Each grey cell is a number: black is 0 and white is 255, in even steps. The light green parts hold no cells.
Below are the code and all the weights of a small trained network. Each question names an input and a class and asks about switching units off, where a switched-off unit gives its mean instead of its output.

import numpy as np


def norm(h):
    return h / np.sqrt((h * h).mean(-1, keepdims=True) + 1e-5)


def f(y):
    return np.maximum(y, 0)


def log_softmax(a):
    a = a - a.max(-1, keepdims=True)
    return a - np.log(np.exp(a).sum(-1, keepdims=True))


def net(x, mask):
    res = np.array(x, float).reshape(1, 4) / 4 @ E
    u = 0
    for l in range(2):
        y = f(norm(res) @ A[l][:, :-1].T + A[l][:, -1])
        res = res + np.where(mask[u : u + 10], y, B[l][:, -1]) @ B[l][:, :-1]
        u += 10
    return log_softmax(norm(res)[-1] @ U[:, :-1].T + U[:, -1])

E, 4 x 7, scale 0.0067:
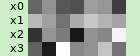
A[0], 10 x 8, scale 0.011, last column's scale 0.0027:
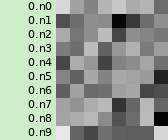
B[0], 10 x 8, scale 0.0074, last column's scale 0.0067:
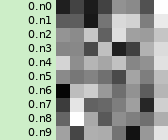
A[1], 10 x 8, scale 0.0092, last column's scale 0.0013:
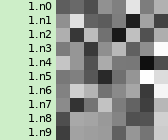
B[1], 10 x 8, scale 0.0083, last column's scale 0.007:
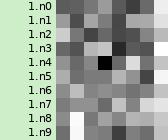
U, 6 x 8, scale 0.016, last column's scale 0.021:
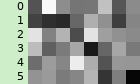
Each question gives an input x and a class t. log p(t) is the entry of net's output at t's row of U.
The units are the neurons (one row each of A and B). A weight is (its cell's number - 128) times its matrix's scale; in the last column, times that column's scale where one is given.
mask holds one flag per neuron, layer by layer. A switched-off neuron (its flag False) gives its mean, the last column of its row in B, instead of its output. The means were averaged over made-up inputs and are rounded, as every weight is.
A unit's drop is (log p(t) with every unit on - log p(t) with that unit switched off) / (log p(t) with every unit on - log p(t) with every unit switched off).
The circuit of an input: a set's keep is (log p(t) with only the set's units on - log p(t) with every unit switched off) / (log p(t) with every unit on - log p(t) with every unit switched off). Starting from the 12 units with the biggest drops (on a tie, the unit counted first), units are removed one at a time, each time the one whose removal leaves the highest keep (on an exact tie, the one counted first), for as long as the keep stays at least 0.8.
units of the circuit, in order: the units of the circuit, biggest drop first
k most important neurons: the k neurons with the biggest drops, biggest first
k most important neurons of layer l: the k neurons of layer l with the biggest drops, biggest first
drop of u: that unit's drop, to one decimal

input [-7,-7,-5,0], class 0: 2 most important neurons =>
0.n7, 0.n0
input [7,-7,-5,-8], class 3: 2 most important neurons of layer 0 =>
0.n0, 0.n9
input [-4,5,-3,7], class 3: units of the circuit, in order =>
1.n2, 0.n5
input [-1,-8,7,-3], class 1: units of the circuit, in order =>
0.n1
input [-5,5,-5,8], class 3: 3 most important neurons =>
1.n2, 0.n1, 0.n5
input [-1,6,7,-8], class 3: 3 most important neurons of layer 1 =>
1.n3, 1.n1, 1.n7
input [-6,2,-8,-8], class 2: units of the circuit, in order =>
1.n4, 0.n2
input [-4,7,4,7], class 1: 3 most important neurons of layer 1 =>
1.n5, 1.n3, 1.n1
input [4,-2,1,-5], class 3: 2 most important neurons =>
0.n7, 1.n1
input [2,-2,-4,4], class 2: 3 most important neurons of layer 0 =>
0.n0, 0.n7, 0.n2
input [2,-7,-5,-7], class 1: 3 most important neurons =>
0.n1, 1.n4, 0.n3
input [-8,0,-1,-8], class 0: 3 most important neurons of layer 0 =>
0.n7, 0.n8, 0.n3
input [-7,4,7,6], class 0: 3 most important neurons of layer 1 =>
1.n9, 1.n7, 1.n1
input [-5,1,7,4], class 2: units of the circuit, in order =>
1.n5
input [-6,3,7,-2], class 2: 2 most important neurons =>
0.n4, 0.n6
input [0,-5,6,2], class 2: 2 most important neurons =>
0.n4, 0.n0
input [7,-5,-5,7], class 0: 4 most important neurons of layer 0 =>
0.n6, 0.n0, 0.n9, 0.n5
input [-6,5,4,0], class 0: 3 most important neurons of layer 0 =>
0.n8, 0.n7, 0.n1
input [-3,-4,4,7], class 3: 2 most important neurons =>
0.n0, 0.n3
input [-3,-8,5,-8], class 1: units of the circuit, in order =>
0.n1
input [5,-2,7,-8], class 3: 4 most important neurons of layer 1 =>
1.n1, 1.n3, 1.n7, 1.n4
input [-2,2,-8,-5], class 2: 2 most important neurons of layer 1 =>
1.n4, 1.n7
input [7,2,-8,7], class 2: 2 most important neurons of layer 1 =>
1.n7, 1.n3
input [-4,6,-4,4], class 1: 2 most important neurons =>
0.n0, 0.n6
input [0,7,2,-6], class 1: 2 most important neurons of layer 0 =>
0.n0, 0.n3
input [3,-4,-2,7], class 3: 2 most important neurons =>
0.n0, 1.n2
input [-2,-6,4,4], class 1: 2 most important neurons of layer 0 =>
0.n1, 0.n9
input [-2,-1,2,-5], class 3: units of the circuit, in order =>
1.n1
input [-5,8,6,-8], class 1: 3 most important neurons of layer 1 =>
1.n5, 1.n8, 1.n9
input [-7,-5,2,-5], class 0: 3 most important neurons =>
0.n7, 0.n8, 0.n0
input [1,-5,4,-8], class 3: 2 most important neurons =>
0.n0, 1.n1
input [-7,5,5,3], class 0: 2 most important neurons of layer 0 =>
0.n8, 0.n1
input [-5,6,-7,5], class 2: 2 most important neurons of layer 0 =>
0.n1, 0.n2
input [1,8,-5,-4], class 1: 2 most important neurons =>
0.n0, 1.n4
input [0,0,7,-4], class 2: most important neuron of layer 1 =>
1.n5
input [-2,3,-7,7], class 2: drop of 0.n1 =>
0.2
